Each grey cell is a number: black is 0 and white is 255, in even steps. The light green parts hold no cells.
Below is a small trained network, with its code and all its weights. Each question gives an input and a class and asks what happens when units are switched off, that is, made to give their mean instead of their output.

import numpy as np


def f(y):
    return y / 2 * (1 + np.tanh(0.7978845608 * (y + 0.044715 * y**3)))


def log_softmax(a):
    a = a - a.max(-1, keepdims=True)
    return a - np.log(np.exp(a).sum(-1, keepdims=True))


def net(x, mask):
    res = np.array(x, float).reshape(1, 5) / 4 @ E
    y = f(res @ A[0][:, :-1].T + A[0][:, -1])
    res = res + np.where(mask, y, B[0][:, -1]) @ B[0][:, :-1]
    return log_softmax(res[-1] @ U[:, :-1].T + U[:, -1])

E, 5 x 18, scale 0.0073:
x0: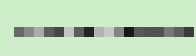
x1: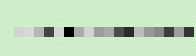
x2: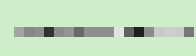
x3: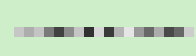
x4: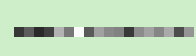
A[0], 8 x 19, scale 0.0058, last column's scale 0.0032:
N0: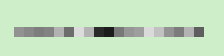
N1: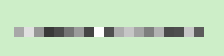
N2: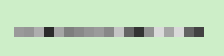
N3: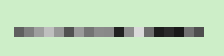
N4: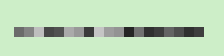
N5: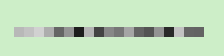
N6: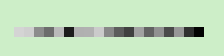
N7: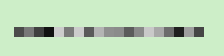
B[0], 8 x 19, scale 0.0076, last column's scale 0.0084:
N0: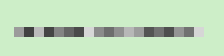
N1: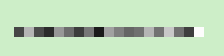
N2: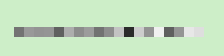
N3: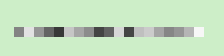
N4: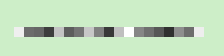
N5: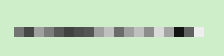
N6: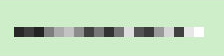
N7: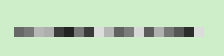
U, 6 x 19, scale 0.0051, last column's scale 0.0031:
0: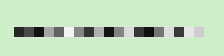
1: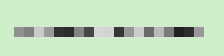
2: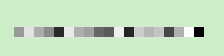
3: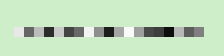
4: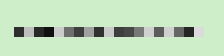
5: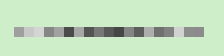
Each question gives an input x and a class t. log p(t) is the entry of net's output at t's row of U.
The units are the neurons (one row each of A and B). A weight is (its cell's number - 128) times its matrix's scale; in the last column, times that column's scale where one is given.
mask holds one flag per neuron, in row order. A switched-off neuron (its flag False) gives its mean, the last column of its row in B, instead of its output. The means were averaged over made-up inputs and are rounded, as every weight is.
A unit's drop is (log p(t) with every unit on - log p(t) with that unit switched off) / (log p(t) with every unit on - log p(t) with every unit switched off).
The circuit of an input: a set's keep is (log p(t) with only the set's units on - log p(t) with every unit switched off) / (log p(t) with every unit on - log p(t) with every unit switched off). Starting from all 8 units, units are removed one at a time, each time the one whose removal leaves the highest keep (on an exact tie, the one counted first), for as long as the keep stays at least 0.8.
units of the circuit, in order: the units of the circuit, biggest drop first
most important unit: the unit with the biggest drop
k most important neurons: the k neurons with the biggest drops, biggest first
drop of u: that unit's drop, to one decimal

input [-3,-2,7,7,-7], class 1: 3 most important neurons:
N5, N3, N6
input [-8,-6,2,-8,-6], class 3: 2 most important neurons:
N6, N1
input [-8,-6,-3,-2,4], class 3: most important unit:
N0
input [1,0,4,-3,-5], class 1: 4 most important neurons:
N5, N3, N1, N6
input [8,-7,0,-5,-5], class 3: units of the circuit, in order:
N4, N6
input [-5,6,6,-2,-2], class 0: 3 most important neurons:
N6, N3, N4
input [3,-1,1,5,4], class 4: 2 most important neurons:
N1, N5
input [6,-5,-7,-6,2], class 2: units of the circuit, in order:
N3, N6
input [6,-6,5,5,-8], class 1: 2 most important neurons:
N5, N6
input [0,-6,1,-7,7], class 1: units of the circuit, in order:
N7, N6
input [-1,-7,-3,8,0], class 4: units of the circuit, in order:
N1, N6
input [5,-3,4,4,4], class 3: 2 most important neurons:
N4, N6
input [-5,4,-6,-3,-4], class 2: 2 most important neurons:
N3, N4
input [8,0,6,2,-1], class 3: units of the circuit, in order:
N4
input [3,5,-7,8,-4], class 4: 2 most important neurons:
N1, N2
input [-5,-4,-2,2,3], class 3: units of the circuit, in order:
N6, N0
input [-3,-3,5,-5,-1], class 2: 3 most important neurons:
N6, N1, N2
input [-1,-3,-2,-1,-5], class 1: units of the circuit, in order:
N6, N5
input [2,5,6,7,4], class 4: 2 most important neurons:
N1, N3
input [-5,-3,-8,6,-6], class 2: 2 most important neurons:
N3, N7
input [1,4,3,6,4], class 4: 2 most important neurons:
N1, N5
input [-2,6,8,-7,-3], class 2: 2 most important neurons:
N2, N1
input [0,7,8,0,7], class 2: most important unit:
N2
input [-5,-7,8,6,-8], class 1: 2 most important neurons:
N5, N6
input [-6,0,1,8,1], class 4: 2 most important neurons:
N1, N4
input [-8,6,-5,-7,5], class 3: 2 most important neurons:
N0, N1
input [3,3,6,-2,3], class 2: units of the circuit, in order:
N2
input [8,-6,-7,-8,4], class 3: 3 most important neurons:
N4, N6, N1
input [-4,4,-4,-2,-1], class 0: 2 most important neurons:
N6, N4
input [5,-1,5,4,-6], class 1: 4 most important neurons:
N5, N3, N6, N0
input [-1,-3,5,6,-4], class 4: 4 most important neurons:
N1, N3, N6, N7
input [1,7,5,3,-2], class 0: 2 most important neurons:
N6, N3
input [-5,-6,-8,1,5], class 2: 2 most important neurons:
N3, N6
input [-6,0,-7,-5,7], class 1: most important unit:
N7
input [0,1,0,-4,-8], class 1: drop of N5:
0.4
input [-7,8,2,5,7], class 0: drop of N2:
0.0
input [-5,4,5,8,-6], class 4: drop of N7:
0.1
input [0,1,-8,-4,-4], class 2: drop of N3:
1.1
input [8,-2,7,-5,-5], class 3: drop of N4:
1.2
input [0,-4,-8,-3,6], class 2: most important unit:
N3
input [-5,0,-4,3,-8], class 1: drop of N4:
0.1
